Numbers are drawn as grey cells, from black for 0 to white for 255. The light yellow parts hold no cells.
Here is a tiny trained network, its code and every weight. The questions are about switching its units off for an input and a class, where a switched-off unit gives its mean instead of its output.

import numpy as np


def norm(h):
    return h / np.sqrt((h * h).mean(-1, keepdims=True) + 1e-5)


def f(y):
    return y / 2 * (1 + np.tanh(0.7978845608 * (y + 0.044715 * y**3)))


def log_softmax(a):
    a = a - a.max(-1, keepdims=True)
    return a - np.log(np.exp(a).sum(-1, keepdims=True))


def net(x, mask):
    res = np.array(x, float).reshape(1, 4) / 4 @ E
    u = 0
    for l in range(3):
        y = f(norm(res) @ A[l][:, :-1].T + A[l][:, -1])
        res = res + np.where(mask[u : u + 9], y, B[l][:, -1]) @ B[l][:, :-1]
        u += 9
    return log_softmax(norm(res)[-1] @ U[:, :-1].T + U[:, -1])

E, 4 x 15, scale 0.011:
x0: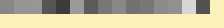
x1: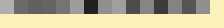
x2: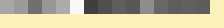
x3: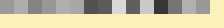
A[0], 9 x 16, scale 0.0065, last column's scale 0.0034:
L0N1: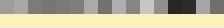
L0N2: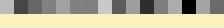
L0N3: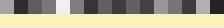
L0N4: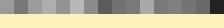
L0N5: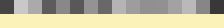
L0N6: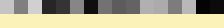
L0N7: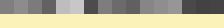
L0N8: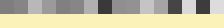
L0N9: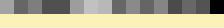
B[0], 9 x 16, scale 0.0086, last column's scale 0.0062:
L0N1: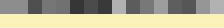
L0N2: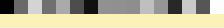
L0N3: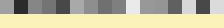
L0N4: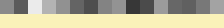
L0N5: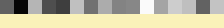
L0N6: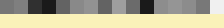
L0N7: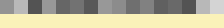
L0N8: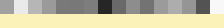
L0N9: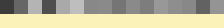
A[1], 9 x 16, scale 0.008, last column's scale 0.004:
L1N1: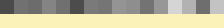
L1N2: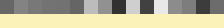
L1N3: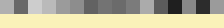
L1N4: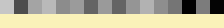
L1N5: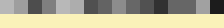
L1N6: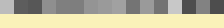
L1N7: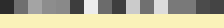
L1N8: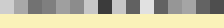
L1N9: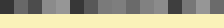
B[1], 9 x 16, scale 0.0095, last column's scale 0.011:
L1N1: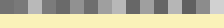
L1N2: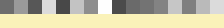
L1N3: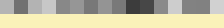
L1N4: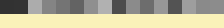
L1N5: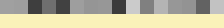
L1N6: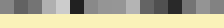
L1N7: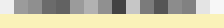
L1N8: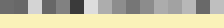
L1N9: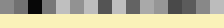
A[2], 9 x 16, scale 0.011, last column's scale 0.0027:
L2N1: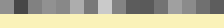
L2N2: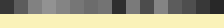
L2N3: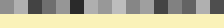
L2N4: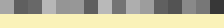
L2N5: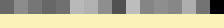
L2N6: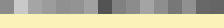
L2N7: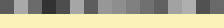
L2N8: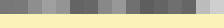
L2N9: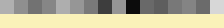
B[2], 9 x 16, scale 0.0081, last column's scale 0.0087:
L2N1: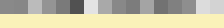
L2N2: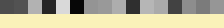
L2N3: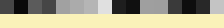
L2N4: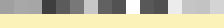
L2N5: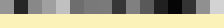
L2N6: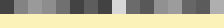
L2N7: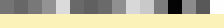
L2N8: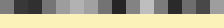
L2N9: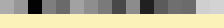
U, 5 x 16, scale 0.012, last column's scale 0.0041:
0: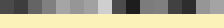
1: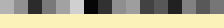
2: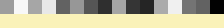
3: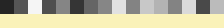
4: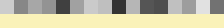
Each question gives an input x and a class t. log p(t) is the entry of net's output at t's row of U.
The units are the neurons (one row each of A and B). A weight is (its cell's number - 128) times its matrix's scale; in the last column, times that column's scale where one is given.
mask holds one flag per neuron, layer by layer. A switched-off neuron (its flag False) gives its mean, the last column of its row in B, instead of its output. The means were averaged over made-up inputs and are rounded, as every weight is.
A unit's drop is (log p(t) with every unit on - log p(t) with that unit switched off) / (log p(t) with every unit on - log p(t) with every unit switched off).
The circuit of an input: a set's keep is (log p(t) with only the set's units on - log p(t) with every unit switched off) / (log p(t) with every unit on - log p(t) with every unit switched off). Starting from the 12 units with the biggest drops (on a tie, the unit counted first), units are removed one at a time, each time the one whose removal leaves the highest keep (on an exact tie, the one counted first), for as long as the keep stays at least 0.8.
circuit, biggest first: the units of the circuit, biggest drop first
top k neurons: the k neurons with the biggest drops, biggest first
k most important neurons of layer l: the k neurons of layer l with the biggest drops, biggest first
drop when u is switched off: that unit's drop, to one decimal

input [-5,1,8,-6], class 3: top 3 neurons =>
(L0N3; L2N2; L0N2)
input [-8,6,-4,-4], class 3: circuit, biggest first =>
(L0N2)
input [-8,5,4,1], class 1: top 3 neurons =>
(L0N2; L0N1; L1N2)
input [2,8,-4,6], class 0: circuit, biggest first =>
(L2N3; L0N3)
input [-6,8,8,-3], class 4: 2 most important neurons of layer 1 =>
(L1N3; L1N5)
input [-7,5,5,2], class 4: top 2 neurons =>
(L2N4; L0N3)
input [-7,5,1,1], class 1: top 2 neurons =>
(L0N2; L0N1)
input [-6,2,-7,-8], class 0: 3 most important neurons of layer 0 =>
(L0N2; L0N8; L0N5)
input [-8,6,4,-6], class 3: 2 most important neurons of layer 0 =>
(L0N3; L0N2)
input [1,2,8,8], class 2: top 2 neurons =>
(L1N3; L0N4)
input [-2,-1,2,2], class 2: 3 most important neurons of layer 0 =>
(L0N2; L0N1; L0N5)
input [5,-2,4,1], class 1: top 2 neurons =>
(L0N6; L2N7)
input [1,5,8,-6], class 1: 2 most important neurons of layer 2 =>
(L2N3; L2N9)
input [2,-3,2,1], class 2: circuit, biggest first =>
(L0N8)
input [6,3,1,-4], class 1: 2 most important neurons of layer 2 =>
(L2N7; L2N3)
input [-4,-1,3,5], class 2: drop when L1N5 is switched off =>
0.1
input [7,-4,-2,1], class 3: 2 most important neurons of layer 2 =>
(L2N7; L2N9)
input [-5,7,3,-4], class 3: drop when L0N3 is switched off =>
0.5
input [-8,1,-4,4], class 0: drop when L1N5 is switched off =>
0.0
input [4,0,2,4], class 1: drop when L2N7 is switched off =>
0.1
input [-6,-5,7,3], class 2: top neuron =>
(L1N3)
